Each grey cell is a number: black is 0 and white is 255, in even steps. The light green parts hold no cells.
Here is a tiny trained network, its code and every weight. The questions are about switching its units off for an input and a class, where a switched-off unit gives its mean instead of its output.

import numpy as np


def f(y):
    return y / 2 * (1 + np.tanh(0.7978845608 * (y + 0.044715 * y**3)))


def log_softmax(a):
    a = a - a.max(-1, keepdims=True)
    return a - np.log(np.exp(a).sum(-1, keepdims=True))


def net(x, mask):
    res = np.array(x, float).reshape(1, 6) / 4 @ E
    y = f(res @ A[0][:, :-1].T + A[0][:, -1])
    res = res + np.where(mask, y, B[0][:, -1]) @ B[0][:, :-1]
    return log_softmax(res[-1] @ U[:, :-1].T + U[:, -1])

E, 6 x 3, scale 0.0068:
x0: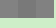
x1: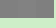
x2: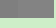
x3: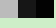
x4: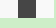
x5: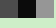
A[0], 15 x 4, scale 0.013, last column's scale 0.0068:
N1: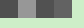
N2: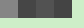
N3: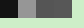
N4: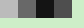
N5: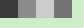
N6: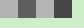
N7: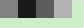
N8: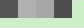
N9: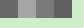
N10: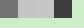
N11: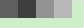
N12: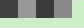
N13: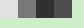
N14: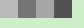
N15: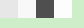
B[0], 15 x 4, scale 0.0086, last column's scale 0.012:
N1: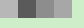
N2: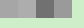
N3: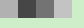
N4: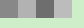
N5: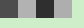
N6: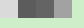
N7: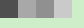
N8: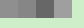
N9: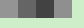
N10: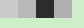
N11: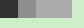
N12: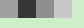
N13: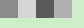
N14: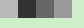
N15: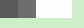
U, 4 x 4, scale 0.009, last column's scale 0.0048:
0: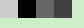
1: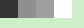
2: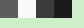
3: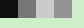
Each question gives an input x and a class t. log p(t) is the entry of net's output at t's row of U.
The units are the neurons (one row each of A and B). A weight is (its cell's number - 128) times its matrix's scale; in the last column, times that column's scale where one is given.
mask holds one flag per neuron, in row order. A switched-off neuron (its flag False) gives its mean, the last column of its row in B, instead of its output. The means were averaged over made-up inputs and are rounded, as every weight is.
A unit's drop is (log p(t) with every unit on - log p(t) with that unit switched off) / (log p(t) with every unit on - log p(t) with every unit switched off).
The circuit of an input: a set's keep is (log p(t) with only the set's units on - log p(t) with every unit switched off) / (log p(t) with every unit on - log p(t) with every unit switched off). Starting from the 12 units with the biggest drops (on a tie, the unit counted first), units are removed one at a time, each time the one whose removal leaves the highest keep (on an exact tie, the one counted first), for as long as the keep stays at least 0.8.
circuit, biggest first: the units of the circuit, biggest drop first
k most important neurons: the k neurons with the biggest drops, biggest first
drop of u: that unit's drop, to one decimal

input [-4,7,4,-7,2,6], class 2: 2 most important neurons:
[N15; N5]
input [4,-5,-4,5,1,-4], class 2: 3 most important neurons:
[N13; N4; N12]
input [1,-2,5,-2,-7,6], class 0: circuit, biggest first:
[N3; N12]
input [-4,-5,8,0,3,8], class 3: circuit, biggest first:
[N11]
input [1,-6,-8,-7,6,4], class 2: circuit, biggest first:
[N5; N15]
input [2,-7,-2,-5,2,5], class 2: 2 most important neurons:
[N15; N5]
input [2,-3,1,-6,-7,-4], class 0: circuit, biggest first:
[N3; N12; N1]
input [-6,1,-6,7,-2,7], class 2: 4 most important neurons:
[N15; N2; N4; N13]
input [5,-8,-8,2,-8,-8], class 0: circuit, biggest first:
[N12; N3]
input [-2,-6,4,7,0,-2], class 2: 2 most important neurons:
[N13; N4]
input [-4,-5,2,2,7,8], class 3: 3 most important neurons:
[N11; N7; N3]
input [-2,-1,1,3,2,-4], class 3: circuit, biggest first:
[N15; N10]
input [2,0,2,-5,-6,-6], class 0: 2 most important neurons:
[N3; N12]
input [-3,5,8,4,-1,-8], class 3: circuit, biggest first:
[N15]
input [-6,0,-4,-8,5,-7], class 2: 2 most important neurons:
[N10; N5]
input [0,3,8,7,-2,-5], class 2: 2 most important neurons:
[N13; N4]
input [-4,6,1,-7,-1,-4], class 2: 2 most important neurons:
[N10; N5]
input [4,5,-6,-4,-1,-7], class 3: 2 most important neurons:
[N15; N13]
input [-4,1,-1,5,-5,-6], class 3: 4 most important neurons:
[N15; N10; N6; N14]
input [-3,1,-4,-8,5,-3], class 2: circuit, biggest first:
[N10]
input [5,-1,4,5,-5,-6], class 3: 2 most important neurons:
[N15; N10]
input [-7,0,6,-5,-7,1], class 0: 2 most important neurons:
[N3; N12]
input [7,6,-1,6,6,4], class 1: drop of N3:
0.2
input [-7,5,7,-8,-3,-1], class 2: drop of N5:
0.1
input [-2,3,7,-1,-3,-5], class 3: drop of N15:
0.5
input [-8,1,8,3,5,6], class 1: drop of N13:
-0.1
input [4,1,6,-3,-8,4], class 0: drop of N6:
0.0
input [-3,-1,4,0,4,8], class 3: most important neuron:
[N11]
